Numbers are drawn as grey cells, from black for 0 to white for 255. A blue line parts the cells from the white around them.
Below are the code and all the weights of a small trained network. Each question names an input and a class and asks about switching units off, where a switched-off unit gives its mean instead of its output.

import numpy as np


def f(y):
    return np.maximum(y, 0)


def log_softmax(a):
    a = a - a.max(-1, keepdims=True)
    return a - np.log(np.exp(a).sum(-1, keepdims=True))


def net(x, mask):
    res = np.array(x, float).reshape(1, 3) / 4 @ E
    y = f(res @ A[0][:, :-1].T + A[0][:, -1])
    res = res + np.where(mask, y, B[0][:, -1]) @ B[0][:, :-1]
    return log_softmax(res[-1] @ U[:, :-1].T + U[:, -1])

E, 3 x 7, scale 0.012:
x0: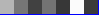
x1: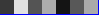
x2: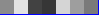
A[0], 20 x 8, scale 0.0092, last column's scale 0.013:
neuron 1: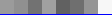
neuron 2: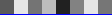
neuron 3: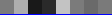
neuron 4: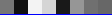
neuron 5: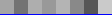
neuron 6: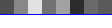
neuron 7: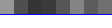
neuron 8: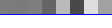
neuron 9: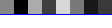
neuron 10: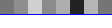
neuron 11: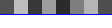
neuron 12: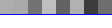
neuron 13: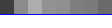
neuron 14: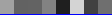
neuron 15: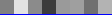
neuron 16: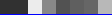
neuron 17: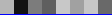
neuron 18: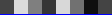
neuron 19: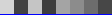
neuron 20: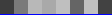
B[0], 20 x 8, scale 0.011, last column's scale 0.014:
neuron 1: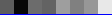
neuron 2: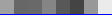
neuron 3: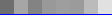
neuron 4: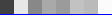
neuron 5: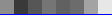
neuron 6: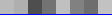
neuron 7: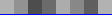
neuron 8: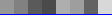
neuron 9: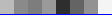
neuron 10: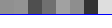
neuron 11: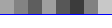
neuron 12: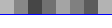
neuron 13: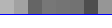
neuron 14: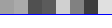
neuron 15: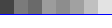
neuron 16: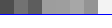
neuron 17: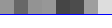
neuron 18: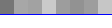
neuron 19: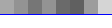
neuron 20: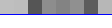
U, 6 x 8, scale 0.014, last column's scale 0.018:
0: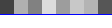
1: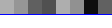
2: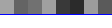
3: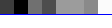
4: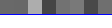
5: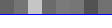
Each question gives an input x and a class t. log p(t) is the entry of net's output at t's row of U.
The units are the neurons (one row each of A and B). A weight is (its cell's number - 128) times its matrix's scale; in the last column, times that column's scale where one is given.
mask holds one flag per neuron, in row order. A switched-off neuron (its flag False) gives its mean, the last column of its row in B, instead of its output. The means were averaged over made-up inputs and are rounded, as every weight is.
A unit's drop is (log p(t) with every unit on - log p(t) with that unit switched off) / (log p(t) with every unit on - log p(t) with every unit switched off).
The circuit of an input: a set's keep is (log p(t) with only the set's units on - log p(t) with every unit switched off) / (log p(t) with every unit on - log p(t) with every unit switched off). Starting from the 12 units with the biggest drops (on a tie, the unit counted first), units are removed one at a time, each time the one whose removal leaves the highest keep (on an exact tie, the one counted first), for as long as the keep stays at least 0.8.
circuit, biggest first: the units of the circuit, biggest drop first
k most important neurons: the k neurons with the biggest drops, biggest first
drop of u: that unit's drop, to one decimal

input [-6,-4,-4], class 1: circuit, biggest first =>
(neuron 10)
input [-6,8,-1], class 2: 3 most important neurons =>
(neuron 2; neuron 11; neuron 14)
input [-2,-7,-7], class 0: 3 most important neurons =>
(neuron 4; neuron 16; neuron 2)
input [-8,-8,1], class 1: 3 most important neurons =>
(neuron 10; neuron 8; neuron 6)
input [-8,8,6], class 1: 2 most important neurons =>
(neuron 10; neuron 8)
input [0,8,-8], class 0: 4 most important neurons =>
(neuron 4; neuron 16; neuron 9; neuron 17)
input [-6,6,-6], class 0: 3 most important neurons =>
(neuron 4; neuron 16; neuron 14)
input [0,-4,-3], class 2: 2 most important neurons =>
(neuron 9; neuron 15)
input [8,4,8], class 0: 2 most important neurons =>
(neuron 15; neuron 3)
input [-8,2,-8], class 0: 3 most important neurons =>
(neuron 4; neuron 16; neuron 14)
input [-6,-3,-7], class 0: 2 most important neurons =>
(neuron 4; neuron 16)
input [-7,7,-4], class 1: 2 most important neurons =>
(neuron 10; neuron 6)
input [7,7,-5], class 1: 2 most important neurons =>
(neuron 14; neuron 12)
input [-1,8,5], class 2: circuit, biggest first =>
(neuron 2)
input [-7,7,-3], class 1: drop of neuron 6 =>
0.2
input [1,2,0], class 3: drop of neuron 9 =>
0.2
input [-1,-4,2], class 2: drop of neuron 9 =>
0.1
